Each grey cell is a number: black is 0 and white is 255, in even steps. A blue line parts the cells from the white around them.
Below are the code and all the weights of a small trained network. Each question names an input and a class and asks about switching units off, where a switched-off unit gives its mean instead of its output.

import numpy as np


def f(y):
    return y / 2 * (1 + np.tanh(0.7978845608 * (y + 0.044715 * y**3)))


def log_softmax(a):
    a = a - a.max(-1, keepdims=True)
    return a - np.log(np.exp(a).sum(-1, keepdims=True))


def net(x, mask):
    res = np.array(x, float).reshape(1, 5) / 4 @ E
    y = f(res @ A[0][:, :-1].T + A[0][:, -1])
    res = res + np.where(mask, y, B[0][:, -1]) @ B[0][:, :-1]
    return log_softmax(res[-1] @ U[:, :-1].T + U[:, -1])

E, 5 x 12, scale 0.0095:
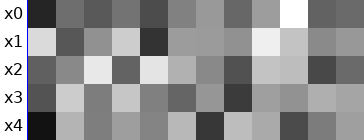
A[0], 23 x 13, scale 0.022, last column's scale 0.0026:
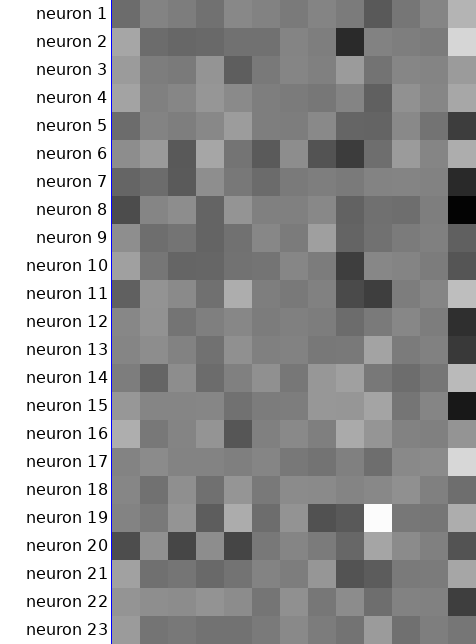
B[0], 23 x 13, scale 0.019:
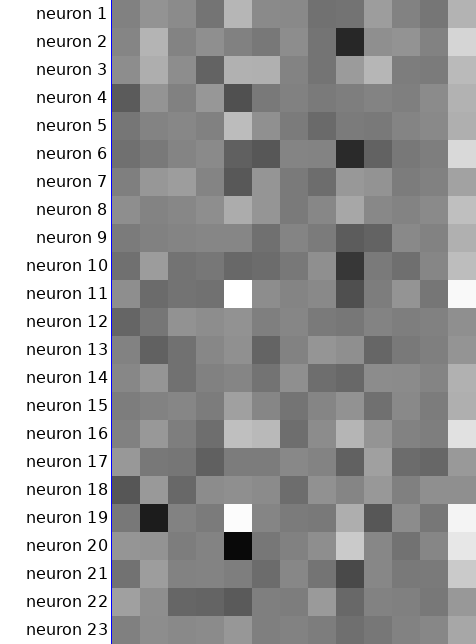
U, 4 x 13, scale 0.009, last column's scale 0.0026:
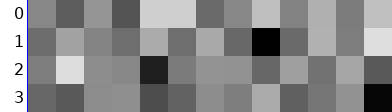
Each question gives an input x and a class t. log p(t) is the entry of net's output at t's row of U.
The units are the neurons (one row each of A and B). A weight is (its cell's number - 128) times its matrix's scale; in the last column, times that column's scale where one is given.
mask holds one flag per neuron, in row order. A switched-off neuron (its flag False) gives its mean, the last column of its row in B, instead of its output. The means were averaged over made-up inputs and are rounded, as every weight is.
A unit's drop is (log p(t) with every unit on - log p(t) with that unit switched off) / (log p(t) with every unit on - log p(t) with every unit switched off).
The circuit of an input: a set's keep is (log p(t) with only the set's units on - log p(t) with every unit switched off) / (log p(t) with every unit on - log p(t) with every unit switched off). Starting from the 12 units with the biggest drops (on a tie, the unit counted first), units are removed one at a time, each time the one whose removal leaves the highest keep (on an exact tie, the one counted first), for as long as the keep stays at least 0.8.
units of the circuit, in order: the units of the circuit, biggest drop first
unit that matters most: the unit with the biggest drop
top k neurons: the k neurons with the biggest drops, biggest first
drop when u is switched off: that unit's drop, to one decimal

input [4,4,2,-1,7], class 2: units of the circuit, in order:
(neuron 19; neuron 11)
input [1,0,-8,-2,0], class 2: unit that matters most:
neuron 20
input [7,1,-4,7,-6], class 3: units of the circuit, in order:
(neuron 20; neuron 19; neuron 6)
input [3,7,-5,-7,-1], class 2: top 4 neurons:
(neuron 19; neuron 11; neuron 2; neuron 10)
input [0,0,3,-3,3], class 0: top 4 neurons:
(neuron 6; neuron 2; neuron 21; neuron 10)
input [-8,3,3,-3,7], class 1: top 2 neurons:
(neuron 19; neuron 16)
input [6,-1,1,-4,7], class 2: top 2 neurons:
(neuron 19; neuron 11)
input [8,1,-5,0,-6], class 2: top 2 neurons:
(neuron 20; neuron 11)
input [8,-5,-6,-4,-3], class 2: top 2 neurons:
(neuron 20; neuron 11)
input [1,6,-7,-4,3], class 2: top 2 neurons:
(neuron 19; neuron 11)
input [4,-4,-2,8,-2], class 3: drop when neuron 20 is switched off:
0.2
